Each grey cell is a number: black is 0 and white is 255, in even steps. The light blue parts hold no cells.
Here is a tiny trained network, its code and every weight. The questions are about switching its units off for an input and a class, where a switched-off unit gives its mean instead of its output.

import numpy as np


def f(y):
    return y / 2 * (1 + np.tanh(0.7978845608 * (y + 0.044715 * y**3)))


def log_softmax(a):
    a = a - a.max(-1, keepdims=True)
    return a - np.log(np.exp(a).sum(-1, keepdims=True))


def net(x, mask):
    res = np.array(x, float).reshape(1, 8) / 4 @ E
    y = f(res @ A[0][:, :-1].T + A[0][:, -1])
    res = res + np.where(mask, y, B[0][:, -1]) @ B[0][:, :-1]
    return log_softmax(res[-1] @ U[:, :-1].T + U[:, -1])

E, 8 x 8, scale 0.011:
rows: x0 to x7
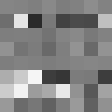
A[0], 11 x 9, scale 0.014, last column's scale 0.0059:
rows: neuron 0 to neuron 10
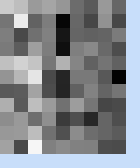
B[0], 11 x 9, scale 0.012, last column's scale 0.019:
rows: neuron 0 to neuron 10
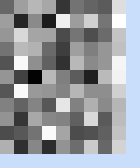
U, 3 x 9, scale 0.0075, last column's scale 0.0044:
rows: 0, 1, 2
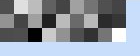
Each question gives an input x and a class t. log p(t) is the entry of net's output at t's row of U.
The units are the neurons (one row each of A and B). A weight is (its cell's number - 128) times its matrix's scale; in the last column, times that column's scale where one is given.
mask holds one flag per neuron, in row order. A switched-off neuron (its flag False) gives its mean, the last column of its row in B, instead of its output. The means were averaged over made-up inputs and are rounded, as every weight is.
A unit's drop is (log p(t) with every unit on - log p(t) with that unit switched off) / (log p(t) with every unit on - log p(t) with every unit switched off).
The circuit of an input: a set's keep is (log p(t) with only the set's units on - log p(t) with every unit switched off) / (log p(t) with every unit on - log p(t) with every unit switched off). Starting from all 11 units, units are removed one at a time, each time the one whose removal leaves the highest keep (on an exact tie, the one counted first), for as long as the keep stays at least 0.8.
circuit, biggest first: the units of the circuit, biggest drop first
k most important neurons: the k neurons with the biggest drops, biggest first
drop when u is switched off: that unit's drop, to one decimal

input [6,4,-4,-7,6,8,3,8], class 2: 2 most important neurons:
[neuron 5; neuron 9]
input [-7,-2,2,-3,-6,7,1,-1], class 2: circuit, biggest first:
[neuron 5]
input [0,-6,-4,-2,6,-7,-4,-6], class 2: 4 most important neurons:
[neuron 1; neuron 10; neuron 8; neuron 7]
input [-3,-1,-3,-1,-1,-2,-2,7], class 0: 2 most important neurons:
[neuron 5; neuron 1]
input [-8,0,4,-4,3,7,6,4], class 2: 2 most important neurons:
[neuron 5; neuron 9]
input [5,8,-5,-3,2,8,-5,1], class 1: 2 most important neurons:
[neuron 1; neuron 8]
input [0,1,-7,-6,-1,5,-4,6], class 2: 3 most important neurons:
[neuron 5; neuron 4; neuron 9]
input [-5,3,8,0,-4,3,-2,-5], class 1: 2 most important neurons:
[neuron 1; neuron 4]
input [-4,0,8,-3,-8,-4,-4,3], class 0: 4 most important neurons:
[neuron 5; neuron 9; neuron 1; neuron 2]
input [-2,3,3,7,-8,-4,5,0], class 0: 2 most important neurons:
[neuron 5; neuron 9]
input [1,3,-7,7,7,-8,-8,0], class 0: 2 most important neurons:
[neuron 5; neuron 2]
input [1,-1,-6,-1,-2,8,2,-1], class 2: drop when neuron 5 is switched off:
1.3
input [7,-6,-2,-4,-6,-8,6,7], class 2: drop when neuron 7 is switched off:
0.1
